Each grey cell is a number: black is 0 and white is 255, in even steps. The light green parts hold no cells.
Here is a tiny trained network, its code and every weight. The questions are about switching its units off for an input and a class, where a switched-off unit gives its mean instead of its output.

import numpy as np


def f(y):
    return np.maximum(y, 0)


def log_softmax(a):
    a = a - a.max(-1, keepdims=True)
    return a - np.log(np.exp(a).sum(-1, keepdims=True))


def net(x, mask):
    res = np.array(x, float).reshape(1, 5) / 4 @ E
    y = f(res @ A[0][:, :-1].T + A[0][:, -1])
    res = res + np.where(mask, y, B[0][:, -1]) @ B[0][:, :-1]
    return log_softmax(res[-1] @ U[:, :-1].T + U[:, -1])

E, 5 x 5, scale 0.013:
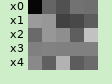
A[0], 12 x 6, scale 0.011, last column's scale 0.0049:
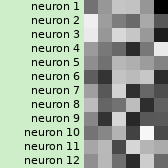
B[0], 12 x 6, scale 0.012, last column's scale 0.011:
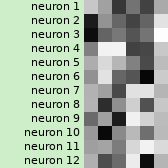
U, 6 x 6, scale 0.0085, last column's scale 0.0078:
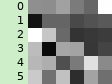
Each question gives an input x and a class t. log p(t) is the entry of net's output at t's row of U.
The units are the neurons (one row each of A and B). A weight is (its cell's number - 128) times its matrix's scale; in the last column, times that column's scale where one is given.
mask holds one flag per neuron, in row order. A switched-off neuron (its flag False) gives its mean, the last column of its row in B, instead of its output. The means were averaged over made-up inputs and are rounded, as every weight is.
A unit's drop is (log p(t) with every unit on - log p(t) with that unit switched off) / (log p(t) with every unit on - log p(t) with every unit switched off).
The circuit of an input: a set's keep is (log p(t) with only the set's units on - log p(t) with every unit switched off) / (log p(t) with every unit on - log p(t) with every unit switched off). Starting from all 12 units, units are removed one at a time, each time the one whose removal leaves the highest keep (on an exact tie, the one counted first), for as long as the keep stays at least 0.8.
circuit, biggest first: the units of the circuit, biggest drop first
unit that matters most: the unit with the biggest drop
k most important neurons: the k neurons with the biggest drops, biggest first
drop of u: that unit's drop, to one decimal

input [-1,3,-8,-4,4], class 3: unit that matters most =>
neuron 8
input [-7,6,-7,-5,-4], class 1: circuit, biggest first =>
(neuron 2; neuron 3)
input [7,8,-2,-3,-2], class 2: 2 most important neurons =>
(neuron 3; neuron 2)
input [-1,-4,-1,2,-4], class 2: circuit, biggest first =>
(neuron 9; neuron 1; neuron 10)
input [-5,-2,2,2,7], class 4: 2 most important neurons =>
(neuron 7; neuron 9)
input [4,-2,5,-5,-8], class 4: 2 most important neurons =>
(neuron 11; neuron 3)
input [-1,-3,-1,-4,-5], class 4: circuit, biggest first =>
(neuron 11; neuron 4)
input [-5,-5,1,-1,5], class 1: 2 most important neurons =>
(neuron 3; neuron 11)
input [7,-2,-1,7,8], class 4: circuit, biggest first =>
(neuron 9; neuron 3)
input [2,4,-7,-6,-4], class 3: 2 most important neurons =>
(neuron 8; neuron 6)
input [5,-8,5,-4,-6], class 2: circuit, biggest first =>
(neuron 6; neuron 3)
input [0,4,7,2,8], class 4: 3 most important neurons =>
(neuron 9; neuron 7; neuron 8)
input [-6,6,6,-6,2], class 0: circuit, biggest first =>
(neuron 4; neuron 2; neuron 6; neuron 10)
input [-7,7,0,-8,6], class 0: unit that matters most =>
neuron 7
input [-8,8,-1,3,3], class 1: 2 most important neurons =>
(neuron 2; neuron 3)
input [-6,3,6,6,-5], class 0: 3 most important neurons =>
(neuron 11; neuron 12; neuron 2)
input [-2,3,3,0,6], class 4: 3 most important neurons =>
(neuron 7; neuron 9; neuron 6)
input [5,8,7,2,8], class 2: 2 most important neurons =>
(neuron 4; neuron 3)
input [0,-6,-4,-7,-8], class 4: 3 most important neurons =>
(neuron 11; neuron 4; neuron 12)
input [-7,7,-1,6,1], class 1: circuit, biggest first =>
(neuron 2)
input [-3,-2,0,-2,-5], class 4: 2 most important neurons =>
(neuron 11; neuron 4)
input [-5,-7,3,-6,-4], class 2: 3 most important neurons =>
(neuron 1; neuron 6; neuron 5)
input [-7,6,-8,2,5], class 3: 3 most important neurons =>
(neuron 8; neuron 7; neuron 6)
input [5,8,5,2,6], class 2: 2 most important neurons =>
(neuron 4; neuron 3)
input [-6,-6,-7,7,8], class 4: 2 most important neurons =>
(neuron 7; neuron 9)
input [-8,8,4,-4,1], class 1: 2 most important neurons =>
(neuron 2; neuron 3)
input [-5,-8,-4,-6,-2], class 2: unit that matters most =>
neuron 1
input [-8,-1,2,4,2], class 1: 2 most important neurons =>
(neuron 3; neuron 2)
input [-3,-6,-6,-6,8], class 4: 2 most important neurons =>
(neuron 9; neuron 7)
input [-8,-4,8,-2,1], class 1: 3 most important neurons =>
(neuron 3; neuron 2; neuron 8)
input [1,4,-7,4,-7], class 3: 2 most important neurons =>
(neuron 8; neuron 9)
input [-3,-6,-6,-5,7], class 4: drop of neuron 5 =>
-0.1
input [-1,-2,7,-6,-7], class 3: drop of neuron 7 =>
0.1
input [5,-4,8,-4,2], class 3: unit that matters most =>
neuron 10
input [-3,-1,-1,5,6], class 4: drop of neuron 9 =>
0.4
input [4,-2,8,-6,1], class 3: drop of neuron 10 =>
0.3
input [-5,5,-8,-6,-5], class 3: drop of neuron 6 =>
0.1
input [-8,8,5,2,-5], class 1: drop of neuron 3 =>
0.2
